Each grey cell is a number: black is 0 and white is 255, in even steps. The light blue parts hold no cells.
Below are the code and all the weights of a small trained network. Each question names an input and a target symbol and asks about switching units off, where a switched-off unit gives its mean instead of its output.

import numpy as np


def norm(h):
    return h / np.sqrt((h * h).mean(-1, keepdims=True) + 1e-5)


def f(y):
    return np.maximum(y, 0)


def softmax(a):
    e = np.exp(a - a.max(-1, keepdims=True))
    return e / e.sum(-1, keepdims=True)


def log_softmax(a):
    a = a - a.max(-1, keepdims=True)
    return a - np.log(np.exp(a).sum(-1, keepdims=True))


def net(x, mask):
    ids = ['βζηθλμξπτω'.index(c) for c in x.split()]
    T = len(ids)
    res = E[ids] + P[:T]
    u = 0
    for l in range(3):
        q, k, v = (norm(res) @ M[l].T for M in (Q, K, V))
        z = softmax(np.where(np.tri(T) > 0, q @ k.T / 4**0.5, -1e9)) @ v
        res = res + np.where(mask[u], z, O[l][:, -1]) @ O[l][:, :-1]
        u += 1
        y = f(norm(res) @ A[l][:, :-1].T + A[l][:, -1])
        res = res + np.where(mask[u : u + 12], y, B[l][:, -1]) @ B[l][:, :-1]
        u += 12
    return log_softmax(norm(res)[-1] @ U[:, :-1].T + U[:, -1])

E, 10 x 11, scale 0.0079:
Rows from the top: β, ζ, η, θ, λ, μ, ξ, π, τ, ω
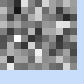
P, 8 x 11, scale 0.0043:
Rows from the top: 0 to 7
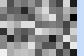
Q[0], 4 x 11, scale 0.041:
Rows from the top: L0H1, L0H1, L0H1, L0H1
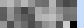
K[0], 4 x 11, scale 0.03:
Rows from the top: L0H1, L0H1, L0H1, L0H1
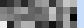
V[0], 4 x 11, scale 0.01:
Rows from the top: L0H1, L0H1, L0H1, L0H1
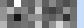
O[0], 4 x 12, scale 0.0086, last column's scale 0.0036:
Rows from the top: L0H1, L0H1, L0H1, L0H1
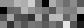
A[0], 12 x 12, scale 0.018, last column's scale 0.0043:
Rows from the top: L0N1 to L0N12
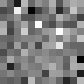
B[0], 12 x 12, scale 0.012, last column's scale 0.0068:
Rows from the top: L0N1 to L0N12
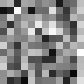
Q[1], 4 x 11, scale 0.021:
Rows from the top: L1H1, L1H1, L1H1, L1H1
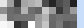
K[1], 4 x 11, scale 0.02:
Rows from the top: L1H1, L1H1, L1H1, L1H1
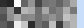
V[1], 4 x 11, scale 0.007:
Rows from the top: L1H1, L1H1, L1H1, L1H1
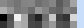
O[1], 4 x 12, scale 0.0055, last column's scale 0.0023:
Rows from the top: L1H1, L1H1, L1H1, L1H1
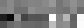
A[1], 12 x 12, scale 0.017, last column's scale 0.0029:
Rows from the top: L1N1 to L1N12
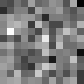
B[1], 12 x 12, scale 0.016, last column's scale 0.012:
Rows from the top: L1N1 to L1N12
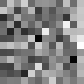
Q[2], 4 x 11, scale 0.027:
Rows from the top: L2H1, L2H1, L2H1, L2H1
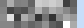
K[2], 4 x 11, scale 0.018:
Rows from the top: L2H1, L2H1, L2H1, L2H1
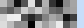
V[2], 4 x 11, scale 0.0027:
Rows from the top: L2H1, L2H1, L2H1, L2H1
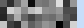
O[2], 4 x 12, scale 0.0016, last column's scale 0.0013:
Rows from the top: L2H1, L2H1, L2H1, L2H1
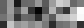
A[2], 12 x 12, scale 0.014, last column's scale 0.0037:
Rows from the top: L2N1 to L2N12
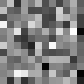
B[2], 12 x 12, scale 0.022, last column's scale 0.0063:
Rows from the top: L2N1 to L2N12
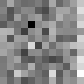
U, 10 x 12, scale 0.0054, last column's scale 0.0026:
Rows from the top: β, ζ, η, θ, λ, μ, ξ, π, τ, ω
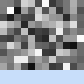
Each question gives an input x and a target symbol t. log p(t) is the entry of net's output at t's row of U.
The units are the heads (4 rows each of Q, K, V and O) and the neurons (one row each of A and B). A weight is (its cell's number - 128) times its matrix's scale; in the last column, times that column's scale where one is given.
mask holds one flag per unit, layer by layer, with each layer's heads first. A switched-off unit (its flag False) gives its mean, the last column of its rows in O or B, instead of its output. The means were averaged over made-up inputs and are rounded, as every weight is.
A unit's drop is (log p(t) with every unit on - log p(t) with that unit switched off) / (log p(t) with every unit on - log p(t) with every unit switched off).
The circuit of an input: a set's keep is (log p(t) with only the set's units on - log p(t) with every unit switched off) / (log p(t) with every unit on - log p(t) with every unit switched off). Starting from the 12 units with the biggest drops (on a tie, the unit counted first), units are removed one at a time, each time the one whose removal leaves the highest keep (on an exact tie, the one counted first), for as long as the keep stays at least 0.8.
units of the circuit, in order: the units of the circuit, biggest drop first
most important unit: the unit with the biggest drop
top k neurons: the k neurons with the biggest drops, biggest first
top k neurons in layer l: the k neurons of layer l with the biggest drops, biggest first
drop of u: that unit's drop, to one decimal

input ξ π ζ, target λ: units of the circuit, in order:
[L0H1 L0N9]
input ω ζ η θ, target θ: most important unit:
L0N5
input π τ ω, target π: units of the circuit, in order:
[L0H1 L0N8]
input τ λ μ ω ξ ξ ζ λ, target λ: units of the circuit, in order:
[L0H1 L0N9]
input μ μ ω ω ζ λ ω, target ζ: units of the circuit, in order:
[L0H1 L0N3]
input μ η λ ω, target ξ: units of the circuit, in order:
[L0H1 L0N11]
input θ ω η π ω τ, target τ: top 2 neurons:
[L0N5 L0N4]
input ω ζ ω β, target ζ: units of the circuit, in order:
[L0H1 L0N1]
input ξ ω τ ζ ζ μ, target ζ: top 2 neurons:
[L0N3 L2N1]
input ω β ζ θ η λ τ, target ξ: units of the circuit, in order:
[L0N11 L0H1]
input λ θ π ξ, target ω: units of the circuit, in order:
[L0H1 L1N6]
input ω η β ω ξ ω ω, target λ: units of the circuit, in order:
[L0N9 L0H1]
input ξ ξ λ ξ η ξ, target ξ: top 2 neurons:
[L1N9 L0N12]
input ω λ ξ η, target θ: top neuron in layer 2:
[L2N7]
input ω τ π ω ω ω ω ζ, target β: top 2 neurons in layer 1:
[L1N6 L1N10]
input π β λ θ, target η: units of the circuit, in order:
[L0H1 L1N10]
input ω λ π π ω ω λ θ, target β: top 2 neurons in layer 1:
[L1N6 L1N10]
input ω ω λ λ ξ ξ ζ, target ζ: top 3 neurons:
[L0N1 L2N1 L0N4]
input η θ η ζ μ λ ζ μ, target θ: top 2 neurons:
[L2N7 L1N6]
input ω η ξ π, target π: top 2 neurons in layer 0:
[L0N4 L0N12]
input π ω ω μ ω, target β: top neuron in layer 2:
[L2N11]
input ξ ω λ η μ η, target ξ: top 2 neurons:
[L0N11 L1N6]
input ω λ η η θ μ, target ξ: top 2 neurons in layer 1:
[L1N6 L1N5]
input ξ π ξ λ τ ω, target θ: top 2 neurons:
[L2N7 L0N8]
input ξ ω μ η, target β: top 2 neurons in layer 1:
[L1N2 L1N1]
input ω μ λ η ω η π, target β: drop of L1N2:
0.2
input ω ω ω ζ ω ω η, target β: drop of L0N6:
0.1
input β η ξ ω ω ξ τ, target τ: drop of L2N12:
0.0
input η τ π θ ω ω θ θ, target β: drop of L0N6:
0.1
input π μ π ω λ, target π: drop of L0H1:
0.7
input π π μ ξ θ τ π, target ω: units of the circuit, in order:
[L0H1]
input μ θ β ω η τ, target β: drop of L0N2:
-0.1
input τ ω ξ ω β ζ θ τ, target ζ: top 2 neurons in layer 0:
[L0N1 L0N6]
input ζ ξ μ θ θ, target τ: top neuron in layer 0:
[L0N2]
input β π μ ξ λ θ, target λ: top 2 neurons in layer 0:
[L0N9 L0N7]
